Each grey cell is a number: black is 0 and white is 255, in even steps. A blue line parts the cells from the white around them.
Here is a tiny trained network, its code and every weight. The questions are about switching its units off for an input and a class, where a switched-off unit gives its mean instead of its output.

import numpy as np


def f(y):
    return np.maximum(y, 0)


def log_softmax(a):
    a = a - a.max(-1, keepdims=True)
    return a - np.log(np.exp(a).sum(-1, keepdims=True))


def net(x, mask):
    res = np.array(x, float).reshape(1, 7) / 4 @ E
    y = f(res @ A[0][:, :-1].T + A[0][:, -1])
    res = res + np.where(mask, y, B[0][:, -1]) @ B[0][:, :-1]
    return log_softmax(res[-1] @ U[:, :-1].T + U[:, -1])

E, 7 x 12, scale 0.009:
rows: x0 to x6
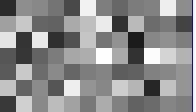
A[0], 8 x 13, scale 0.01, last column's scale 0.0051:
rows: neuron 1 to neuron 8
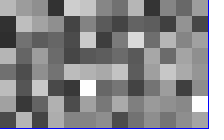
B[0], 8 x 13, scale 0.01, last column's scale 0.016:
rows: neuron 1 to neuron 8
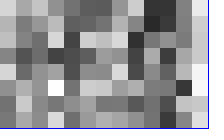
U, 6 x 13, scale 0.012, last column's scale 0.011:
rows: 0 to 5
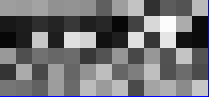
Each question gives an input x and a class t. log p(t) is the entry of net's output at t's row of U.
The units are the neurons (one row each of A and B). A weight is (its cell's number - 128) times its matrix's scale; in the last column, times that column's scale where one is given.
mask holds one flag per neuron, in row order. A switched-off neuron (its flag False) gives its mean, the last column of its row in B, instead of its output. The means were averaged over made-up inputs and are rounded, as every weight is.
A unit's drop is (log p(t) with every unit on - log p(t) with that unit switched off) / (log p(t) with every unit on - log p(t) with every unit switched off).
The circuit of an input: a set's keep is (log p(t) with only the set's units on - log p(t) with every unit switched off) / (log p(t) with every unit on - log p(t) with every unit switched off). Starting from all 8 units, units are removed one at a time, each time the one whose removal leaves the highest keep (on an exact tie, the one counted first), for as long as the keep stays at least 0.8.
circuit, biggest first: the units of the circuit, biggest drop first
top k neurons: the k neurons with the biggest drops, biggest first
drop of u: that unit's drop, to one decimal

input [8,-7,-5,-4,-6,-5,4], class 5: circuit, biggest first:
neuron 3
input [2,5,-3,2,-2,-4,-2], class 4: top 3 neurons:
neuron 5; neuron 1; neuron 8
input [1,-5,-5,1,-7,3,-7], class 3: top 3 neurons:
neuron 6; neuron 8; neuron 7
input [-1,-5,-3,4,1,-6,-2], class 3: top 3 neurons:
neuron 6; neuron 4; neuron 3
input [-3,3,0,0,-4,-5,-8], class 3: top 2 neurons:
neuron 8; neuron 4
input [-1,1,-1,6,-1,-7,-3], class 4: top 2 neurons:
neuron 3; neuron 1
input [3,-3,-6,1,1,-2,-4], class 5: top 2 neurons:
neuron 3; neuron 1
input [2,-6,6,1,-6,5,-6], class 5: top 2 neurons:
neuron 6; neuron 5
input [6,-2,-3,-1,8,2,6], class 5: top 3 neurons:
neuron 1; neuron 3; neuron 6
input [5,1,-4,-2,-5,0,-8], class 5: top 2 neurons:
neuron 3; neuron 2
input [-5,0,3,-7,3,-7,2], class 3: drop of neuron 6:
0.6
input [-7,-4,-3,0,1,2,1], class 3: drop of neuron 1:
0.2
